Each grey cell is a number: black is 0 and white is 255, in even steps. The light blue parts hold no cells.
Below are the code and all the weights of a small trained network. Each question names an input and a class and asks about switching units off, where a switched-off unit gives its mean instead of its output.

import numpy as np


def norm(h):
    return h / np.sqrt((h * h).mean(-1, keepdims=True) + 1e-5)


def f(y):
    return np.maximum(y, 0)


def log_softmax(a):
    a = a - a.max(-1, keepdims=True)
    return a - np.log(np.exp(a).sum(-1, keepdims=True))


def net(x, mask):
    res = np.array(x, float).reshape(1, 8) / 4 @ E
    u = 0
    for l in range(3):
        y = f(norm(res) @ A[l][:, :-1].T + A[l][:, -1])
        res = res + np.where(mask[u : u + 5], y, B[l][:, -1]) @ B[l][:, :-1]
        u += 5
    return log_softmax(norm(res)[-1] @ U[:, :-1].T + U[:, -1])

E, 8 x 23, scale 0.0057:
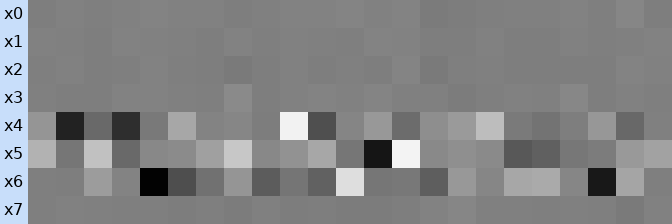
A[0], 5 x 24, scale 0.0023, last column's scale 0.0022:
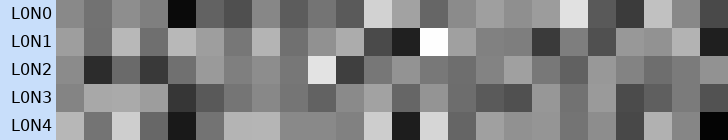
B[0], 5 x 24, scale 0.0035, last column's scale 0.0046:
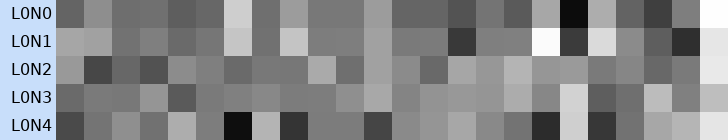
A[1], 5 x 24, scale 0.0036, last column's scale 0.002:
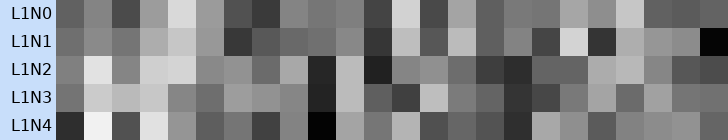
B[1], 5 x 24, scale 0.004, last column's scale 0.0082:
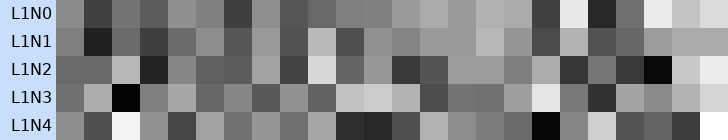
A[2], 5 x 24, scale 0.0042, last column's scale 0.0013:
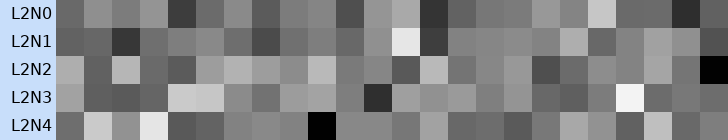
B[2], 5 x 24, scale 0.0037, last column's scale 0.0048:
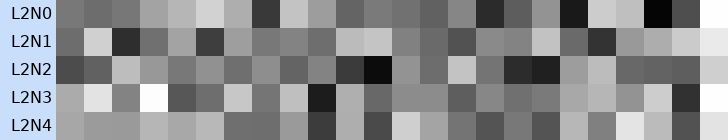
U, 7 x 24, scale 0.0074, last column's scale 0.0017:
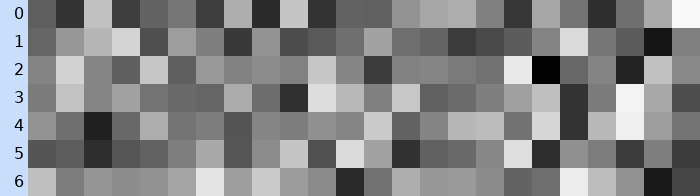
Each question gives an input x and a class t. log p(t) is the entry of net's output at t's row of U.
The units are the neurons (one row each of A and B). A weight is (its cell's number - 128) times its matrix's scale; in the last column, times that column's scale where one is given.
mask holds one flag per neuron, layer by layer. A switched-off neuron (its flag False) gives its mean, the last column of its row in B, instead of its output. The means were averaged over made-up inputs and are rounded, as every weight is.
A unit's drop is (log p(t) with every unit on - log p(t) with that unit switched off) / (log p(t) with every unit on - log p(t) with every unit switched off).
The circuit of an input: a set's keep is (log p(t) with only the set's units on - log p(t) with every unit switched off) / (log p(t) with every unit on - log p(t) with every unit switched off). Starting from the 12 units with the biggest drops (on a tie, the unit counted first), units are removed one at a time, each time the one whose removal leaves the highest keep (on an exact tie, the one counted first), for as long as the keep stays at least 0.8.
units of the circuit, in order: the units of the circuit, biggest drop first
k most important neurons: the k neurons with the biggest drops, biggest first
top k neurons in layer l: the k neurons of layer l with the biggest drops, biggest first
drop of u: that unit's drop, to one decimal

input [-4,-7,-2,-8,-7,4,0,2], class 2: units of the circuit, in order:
L1N2
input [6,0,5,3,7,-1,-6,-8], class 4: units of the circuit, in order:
L1N4; L1N0
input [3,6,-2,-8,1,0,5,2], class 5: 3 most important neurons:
L0N0; L1N4; L1N0
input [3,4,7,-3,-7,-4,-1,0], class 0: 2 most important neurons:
L1N4; L1N2
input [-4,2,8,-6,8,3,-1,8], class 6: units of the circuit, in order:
L2N3; L1N2
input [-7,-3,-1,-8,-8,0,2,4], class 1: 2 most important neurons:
L1N4; L1N0
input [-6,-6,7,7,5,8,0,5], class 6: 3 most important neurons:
L1N2; L0N1; L1N0
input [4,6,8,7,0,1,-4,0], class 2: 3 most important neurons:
L1N2; L1N4; L0N1
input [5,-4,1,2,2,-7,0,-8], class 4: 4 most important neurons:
L1N0; L0N1; L1N2; L2N1
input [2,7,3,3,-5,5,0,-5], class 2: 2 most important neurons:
L1N2; L0N1
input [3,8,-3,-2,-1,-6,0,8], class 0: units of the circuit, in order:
L1N4; L1N0
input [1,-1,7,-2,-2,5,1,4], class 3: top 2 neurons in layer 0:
L0N4; L0N0
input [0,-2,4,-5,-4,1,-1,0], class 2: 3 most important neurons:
L1N3; L1N2; L1N0
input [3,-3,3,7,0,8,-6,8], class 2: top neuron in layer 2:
L2N4
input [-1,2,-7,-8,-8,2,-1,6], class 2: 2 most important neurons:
L1N2; L1N3
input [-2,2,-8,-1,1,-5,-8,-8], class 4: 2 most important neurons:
L2N3; L2N1
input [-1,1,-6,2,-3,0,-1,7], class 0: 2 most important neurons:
L1N4; L0N0
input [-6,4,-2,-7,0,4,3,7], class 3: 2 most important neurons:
L1N4; L1N2
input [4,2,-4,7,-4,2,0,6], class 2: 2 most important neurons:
L1N3; L1N2
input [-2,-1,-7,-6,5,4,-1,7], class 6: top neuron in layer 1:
L1N2
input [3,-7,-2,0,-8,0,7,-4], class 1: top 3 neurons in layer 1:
L1N4; L1N0; L1N1
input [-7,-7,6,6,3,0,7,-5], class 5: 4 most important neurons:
L1N4; L0N0; L1N0; L1N2
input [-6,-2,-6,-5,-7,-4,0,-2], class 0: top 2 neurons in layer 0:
L0N1; L0N0
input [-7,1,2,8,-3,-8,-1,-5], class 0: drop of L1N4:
0.2
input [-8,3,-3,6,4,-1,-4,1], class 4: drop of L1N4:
0.1
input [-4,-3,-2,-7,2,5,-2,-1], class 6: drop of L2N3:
0.0
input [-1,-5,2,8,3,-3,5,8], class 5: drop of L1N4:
0.1
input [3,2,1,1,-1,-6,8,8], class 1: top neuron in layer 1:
L1N2
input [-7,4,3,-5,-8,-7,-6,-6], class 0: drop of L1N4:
0.1
